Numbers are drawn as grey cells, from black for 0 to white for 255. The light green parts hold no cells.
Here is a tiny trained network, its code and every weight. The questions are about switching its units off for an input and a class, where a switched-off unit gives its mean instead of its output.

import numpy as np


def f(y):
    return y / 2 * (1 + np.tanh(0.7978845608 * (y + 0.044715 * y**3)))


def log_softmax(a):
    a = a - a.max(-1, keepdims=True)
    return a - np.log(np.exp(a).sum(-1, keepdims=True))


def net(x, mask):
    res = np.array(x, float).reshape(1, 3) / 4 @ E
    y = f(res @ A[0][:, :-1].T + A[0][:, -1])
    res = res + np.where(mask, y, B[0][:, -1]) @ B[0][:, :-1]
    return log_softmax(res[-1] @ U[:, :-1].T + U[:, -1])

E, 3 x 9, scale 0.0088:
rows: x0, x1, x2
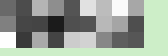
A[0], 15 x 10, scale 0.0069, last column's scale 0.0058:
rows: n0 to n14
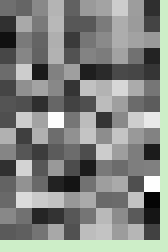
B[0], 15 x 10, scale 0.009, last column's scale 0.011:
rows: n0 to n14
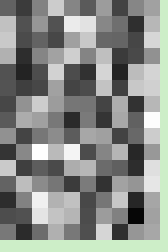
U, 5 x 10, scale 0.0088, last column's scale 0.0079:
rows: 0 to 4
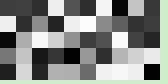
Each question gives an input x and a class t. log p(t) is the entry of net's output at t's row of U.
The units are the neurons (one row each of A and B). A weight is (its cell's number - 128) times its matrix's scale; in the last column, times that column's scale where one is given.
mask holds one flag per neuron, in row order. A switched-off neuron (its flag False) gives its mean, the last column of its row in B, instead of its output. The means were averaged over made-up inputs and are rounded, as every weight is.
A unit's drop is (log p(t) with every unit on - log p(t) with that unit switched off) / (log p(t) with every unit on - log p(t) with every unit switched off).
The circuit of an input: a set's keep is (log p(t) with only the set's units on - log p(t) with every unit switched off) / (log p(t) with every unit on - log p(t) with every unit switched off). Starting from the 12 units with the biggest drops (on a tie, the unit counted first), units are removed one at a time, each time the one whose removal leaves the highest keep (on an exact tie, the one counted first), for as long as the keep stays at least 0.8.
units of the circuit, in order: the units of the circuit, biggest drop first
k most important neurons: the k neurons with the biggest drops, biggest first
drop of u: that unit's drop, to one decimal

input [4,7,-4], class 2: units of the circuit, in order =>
[n6]
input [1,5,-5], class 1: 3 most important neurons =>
[n2 n10 n7]
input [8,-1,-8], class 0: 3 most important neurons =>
[n5 n14 n0]
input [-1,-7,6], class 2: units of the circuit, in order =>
[n10 n12]
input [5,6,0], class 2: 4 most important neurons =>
[n6 n4 n9 n11]
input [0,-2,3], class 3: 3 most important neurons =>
[n10 n1 n2]
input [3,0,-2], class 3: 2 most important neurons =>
[n4 n13]
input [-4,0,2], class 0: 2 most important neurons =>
[n7 n11]
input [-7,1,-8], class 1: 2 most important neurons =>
[n10 n1]
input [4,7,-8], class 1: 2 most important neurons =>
[n2 n1]
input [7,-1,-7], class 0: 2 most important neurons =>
[n5 n14]
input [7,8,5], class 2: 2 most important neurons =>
[n9 n4]
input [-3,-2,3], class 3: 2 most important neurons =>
[n10 n1]
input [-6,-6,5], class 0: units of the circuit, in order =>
[n10]
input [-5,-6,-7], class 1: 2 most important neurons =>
[n10 n1]
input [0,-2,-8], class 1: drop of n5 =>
0.0
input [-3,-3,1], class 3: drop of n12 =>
0.1
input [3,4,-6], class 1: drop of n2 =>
0.3
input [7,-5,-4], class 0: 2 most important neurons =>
[n5 n14]
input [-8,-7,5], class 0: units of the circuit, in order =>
[n4]
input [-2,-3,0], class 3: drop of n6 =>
0.2
